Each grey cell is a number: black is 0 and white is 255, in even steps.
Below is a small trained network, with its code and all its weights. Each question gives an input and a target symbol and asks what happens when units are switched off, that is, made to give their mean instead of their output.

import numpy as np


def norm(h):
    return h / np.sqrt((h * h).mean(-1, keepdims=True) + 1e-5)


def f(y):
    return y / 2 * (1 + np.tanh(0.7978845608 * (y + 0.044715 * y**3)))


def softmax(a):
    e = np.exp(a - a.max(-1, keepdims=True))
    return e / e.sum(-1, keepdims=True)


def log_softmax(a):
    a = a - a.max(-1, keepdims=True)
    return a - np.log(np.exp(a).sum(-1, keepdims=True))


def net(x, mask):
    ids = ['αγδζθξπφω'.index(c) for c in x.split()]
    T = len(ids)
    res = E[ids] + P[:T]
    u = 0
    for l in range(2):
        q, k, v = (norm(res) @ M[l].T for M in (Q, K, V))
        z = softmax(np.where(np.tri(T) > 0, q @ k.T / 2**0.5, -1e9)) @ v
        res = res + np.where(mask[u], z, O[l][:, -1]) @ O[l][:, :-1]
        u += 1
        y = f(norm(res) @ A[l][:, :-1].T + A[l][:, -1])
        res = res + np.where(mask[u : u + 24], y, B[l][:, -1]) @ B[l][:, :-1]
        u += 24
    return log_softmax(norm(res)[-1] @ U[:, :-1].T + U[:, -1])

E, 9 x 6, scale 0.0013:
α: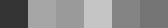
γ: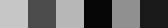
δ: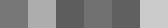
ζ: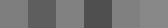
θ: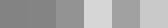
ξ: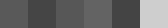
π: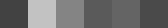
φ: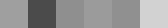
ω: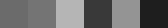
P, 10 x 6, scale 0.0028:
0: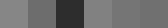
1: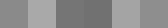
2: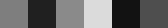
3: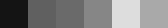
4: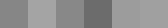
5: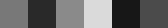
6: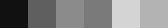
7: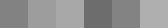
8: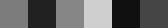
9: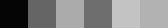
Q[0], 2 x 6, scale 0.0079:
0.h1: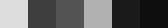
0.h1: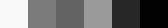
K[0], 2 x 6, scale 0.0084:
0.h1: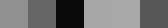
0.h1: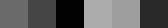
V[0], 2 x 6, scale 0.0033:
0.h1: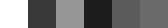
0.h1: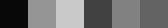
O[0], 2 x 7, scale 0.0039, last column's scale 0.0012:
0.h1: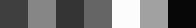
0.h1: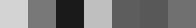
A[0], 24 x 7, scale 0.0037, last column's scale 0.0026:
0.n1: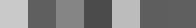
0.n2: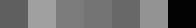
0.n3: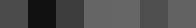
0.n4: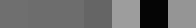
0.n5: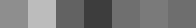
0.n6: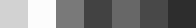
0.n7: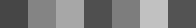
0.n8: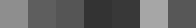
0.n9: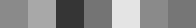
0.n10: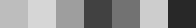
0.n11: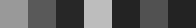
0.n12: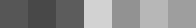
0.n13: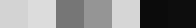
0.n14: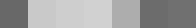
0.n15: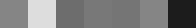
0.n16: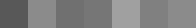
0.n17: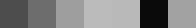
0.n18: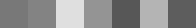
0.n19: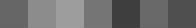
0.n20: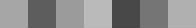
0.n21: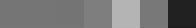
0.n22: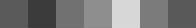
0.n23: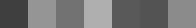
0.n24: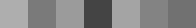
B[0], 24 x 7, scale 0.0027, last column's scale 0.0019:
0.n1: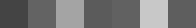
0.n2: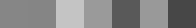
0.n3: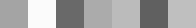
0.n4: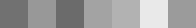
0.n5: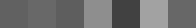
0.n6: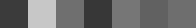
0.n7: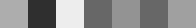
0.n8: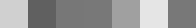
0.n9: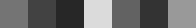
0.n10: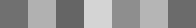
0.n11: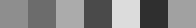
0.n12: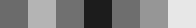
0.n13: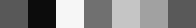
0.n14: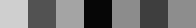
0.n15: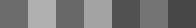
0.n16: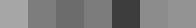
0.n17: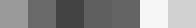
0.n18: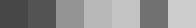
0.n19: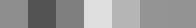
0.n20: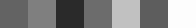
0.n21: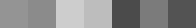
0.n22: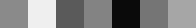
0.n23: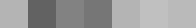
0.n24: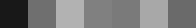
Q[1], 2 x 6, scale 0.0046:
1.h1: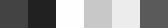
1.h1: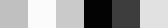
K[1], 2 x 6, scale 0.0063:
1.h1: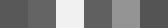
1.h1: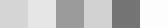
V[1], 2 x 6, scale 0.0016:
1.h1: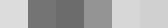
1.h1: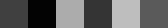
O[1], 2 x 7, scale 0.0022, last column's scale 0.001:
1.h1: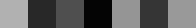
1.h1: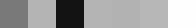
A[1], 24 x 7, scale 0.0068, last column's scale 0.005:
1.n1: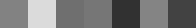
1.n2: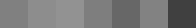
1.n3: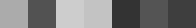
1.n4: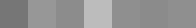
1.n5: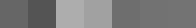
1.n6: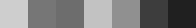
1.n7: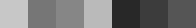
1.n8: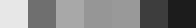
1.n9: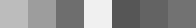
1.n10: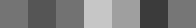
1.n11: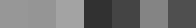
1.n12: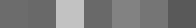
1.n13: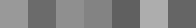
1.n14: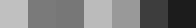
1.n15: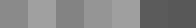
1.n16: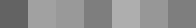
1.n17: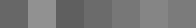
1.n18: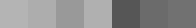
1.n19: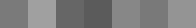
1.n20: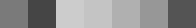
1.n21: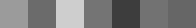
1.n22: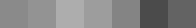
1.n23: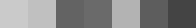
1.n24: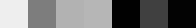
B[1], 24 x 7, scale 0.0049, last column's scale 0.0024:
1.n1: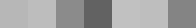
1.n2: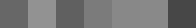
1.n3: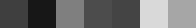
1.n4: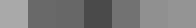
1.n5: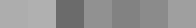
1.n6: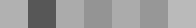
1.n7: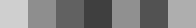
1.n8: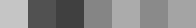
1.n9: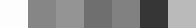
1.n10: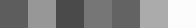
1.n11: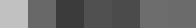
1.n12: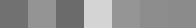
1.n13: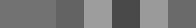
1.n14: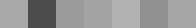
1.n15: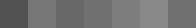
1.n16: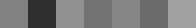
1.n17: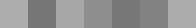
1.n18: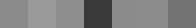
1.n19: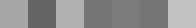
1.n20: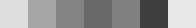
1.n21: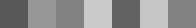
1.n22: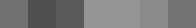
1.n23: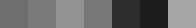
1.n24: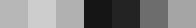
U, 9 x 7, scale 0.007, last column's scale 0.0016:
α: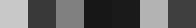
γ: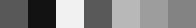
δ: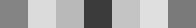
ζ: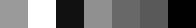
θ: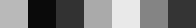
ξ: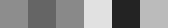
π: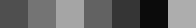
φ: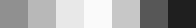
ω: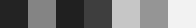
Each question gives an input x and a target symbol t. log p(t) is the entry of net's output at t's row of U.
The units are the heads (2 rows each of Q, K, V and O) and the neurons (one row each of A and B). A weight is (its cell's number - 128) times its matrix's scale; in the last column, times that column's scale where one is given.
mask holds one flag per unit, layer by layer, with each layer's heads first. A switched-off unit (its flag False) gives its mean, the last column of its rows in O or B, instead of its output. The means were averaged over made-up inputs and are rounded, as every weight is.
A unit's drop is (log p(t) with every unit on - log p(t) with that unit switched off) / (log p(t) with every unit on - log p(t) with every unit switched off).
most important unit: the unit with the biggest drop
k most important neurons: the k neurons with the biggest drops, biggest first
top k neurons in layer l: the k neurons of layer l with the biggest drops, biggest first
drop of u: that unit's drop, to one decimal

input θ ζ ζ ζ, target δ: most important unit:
0.n22
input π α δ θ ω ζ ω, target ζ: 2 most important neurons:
[0.n22 0.n9]
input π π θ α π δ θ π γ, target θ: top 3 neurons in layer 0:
[0.n20 0.n11 0.n22]
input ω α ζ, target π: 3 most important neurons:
[1.n23 0.n3 0.n12]
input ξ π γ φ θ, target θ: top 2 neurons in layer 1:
[1.n24 1.n22]
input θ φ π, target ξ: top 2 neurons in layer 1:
[1.n3 1.n20]
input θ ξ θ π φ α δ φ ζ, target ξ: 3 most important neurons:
[1.n3 1.n20 1.n5]
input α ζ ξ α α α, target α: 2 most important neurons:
[1.n3 1.n24]
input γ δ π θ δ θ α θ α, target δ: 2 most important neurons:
[0.n22 1.n1]
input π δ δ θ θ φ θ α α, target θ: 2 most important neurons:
[0.n20 0.n11]
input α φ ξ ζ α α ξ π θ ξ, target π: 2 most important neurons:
[1.n23 0.n12]
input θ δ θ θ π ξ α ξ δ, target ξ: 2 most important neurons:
[1.n3 1.n20]
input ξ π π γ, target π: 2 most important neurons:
[1.n23 0.n3]
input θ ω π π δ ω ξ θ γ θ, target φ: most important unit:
0.n18
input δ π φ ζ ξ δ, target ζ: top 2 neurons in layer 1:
[1.n20 1.n10]
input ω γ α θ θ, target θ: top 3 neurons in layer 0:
[0.n18 0.n14 0.n17]
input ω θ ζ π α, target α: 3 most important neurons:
[1.n24 1.n3 0.n3]
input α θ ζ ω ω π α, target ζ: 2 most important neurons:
[0.n9 0.n22]
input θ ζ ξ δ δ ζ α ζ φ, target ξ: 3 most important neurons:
[1.n3 1.n20 1.n5]
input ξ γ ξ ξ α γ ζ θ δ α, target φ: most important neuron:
[0.n18]
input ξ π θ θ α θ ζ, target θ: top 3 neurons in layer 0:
[0.n20 0.n22 0.n11]
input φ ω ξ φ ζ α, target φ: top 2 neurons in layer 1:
[1.n20 1.n12]
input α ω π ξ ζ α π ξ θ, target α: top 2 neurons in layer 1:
[1.n3 1.n24]
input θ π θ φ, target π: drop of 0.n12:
0.2
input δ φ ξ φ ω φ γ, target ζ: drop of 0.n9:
0.4
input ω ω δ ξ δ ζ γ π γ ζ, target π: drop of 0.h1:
0.9
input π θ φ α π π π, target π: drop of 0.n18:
0.0
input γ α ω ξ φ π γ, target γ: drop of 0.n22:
0.2
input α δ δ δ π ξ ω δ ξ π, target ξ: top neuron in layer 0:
[0.n20]
